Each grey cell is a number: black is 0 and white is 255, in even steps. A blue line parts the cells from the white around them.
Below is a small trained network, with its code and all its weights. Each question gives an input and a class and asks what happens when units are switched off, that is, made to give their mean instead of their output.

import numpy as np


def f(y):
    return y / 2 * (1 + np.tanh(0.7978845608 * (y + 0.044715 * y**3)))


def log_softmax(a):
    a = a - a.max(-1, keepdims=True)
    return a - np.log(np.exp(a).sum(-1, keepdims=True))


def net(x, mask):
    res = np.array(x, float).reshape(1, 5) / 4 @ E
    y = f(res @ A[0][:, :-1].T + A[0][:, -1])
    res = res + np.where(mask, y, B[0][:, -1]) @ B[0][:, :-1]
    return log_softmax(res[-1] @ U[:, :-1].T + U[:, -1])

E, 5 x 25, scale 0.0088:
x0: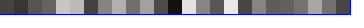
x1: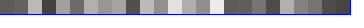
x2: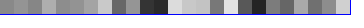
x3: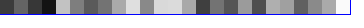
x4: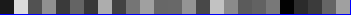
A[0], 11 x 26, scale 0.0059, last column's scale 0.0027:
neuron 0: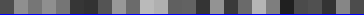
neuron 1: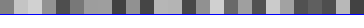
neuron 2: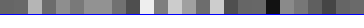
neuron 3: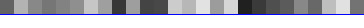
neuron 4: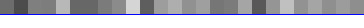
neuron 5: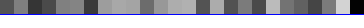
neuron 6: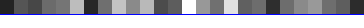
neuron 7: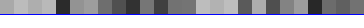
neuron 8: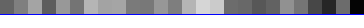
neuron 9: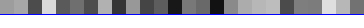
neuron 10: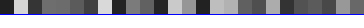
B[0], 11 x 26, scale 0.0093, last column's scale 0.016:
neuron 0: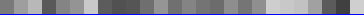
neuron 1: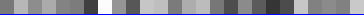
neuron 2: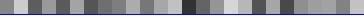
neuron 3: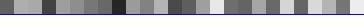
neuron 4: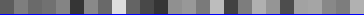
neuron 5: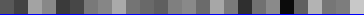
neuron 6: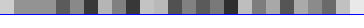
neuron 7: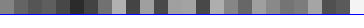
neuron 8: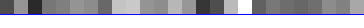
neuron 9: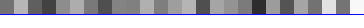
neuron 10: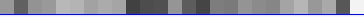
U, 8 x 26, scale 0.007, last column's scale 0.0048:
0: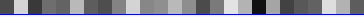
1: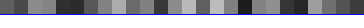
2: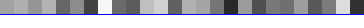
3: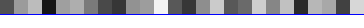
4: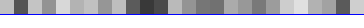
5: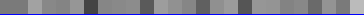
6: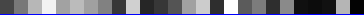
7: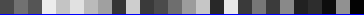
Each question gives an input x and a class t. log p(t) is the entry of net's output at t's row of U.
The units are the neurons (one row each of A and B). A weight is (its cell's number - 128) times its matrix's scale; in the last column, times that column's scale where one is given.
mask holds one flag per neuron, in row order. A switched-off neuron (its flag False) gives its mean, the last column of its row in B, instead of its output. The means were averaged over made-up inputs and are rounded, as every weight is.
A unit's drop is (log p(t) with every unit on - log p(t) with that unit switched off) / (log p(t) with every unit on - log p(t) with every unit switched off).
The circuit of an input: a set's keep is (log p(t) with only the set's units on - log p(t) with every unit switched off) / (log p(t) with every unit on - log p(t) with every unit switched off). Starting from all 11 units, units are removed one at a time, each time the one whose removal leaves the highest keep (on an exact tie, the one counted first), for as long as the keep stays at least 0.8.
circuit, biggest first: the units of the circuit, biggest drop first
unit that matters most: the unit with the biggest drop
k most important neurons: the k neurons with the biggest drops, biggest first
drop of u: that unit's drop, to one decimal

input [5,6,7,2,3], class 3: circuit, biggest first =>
[neuron 3]
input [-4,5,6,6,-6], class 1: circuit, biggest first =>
[neuron 4; neuron 10]
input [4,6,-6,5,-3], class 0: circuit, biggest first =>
[neuron 3; neuron 2]
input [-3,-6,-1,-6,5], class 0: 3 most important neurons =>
[neuron 9; neuron 5; neuron 4]
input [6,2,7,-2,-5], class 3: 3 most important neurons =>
[neuron 3; neuron 1; neuron 10]
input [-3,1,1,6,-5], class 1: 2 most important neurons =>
[neuron 10; neuron 4]
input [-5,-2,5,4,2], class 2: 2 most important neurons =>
[neuron 1; neuron 7]
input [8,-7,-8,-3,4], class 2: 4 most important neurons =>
[neuron 6; neuron 3; neuron 2; neuron 8]
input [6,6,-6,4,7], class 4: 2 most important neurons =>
[neuron 0; neuron 10]
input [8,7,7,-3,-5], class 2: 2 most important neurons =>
[neuron 6; neuron 9]
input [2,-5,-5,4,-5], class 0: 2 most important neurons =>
[neuron 3; neuron 10]
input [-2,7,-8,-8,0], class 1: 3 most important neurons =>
[neuron 7; neuron 3; neuron 9]
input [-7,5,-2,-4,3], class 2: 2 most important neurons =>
[neuron 1; neuron 9]
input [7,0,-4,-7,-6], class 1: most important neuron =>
[neuron 1]
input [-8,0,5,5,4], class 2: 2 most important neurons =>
[neuron 1; neuron 7]
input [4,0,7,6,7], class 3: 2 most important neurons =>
[neuron 3; neuron 7]
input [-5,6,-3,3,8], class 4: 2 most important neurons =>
[neuron 10; neuron 0]
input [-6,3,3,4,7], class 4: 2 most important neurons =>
[neuron 10; neuron 6]
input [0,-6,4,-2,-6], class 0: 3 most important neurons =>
[neuron 10; neuron 9; neuron 0]
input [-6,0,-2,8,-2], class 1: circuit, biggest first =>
[neuron 5]
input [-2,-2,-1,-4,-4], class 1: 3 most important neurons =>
[neuron 10; neuron 3; neuron 0]
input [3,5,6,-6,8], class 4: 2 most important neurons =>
[neuron 10; neuron 5]
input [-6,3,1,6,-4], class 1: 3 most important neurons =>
[neuron 4; neuron 6; neuron 5]
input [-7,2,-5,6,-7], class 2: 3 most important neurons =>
[neuron 1; neuron 10; neuron 7]
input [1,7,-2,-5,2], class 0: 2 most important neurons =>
[neuron 2; neuron 8]
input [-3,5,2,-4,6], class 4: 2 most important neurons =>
[neuron 10; neuron 9]
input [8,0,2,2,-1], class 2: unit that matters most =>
neuron 6
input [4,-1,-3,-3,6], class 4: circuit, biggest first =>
[neuron 0; neuron 10]
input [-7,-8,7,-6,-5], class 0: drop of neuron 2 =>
0.0
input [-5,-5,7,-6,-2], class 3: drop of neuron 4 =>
0.1
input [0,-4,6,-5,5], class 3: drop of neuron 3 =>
1.7
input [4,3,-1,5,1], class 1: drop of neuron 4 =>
0.1
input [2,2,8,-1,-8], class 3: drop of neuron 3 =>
0.8
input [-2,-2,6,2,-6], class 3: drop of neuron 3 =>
0.7
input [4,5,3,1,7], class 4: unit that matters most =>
neuron 10
